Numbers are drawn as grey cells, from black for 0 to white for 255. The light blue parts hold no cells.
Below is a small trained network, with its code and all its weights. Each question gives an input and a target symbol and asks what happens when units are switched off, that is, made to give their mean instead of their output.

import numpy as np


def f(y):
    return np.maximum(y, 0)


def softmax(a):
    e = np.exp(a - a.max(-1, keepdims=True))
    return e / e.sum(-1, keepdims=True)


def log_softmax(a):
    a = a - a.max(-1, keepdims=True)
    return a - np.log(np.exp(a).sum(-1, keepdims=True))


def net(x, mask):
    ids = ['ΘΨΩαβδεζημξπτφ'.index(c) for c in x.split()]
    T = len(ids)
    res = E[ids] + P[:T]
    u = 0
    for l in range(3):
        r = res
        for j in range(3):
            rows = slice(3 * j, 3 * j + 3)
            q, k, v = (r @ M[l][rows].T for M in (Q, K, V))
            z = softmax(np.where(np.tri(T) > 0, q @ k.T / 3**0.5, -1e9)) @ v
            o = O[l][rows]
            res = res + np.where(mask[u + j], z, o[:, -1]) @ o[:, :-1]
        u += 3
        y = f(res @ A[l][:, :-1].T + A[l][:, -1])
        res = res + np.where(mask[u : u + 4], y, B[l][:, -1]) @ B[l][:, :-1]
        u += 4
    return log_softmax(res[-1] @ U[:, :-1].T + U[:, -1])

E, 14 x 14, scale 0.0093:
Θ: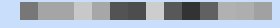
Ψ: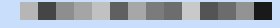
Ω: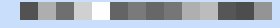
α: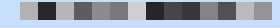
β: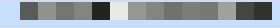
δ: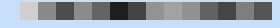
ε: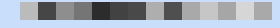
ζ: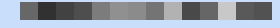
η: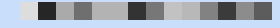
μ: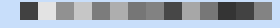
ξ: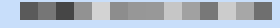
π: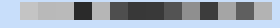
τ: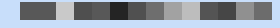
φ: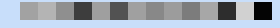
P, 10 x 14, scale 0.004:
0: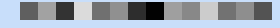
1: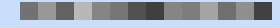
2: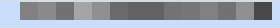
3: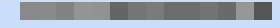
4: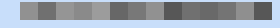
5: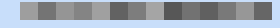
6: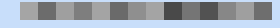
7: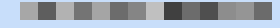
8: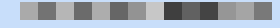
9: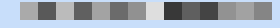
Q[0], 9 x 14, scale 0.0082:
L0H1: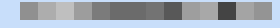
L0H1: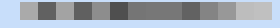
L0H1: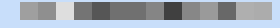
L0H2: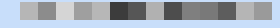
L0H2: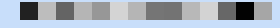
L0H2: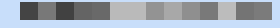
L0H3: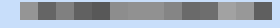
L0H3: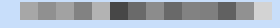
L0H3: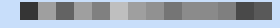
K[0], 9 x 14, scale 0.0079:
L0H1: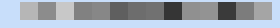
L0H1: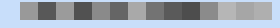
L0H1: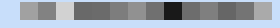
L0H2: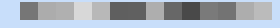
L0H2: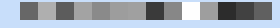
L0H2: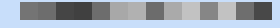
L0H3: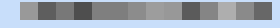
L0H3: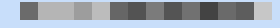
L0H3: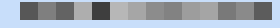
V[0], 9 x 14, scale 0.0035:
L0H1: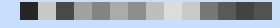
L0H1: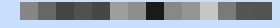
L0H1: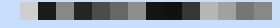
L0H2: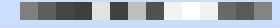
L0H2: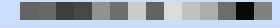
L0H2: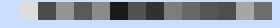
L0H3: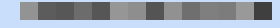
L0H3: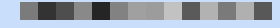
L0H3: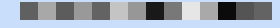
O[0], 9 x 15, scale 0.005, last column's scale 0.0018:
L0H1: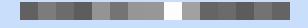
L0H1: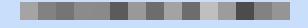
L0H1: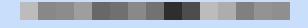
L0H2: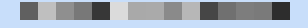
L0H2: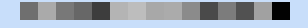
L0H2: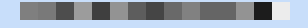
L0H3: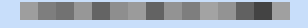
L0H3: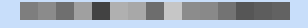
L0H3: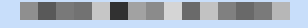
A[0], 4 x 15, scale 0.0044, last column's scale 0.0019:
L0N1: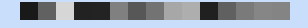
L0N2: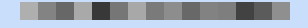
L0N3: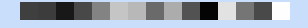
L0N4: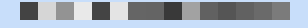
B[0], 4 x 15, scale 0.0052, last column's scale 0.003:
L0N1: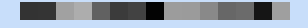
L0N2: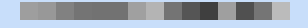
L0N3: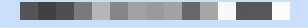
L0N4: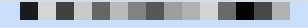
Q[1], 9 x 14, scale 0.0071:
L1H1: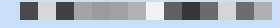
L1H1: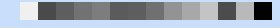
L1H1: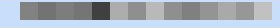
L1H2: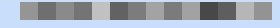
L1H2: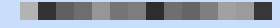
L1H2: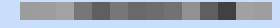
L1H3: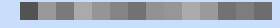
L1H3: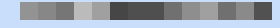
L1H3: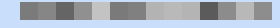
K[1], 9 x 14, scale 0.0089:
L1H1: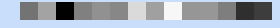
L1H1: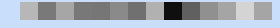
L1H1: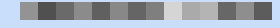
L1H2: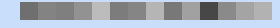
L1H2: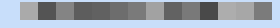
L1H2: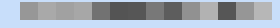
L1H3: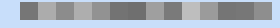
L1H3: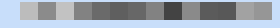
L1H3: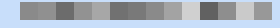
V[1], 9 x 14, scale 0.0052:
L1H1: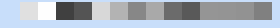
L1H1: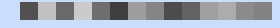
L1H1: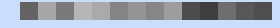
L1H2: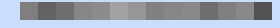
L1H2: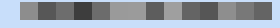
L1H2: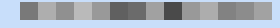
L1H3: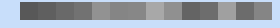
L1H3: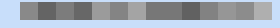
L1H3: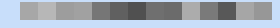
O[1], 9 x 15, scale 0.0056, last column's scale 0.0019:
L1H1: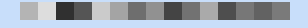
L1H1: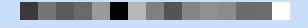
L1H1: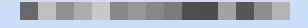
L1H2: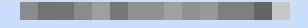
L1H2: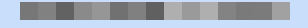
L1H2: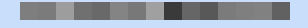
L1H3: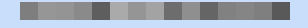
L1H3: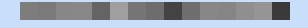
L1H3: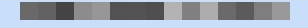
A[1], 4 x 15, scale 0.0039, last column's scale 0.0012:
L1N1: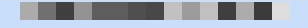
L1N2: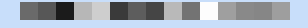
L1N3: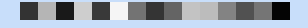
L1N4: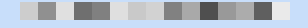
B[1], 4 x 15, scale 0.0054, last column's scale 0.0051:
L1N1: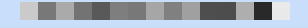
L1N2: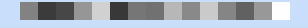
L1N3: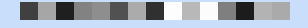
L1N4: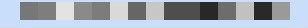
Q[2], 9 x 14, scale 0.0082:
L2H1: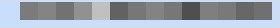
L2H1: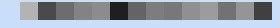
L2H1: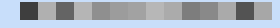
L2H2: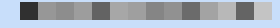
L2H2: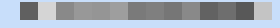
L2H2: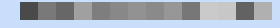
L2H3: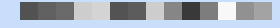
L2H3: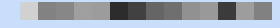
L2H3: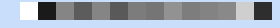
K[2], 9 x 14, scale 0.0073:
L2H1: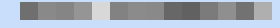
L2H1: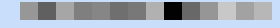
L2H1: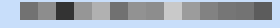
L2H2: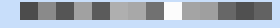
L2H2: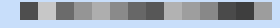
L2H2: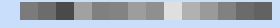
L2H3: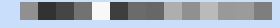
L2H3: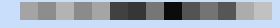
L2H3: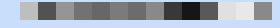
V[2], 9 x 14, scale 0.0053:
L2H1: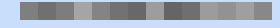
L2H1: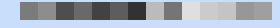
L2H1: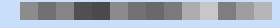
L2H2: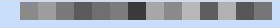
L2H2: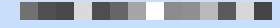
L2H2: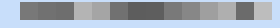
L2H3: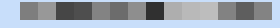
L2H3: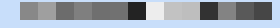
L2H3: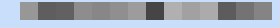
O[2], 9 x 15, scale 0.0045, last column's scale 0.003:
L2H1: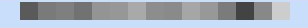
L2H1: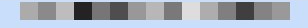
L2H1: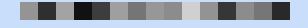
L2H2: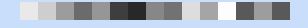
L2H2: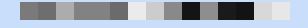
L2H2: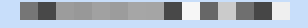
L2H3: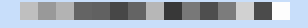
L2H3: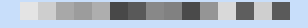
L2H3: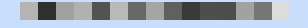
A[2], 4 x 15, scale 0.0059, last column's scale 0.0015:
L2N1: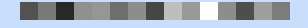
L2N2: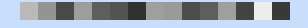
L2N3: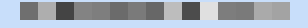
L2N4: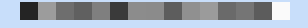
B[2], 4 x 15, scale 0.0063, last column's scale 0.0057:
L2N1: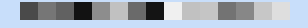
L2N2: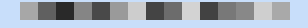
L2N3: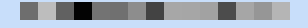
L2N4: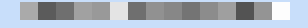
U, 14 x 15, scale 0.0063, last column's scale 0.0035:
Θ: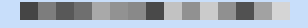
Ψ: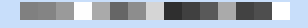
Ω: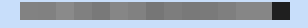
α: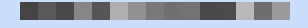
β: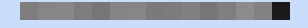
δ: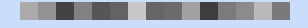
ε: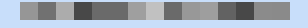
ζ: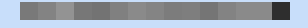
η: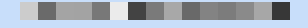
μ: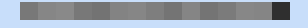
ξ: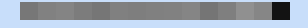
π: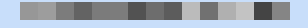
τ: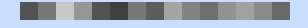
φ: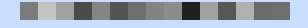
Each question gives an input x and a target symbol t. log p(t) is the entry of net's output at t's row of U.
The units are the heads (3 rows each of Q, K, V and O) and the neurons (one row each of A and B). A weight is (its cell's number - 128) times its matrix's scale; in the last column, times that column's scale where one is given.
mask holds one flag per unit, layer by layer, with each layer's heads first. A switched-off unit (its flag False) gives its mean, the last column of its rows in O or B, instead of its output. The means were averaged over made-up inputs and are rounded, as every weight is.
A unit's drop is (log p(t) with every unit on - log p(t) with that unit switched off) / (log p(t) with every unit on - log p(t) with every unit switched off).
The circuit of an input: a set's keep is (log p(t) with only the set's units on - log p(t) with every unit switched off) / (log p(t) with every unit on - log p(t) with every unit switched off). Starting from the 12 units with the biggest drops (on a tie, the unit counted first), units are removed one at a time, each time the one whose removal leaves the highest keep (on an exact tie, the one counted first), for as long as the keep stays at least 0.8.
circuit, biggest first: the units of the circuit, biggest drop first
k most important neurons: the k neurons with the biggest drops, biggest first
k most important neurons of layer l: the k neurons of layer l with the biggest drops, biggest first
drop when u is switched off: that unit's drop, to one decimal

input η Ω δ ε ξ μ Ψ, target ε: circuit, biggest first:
(L2H1, L1H1, L2H2)
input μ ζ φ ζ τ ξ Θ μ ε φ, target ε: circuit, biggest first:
(L2H1, L1H1, L2H2, L0H1)
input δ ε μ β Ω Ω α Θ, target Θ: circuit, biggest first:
(L0H2, L2H3, L2N1)
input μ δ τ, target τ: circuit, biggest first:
(L1H1, L0N1, L0H1)
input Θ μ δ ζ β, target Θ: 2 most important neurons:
(L0N4, L1N3)
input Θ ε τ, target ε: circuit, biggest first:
(L2H1, L0H1, L1H1, L2H2)
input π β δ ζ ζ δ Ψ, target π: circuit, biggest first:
(L0H3, L2H2, L1H2, L0H1)
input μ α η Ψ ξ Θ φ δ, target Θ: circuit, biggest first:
(L2H3, L0H2, L2N1)
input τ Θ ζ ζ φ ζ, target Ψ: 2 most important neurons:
(L0N3, L2N1)
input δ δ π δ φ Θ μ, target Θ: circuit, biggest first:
(L0N4, L1N3)
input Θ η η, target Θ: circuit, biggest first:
(L2H3, L2N1, L1H2)
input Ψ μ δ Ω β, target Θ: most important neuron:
(L0N3)
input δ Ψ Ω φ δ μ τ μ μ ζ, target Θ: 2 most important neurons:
(L0N3, L2N1)
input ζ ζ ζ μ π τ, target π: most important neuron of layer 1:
(L1N1)
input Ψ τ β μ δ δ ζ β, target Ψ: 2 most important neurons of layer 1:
(L1N4, L1N2)
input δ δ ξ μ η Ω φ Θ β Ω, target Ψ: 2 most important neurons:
(L2N1, L1N3)
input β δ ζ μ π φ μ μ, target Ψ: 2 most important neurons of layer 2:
(L2N1, L2N3)
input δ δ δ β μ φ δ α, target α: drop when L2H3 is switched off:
0.4
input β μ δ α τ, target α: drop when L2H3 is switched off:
0.3
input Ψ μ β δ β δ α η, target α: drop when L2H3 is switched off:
0.3
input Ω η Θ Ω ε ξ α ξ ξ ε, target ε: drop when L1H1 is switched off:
0.5
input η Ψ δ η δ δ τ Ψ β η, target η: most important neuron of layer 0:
(L0N3)
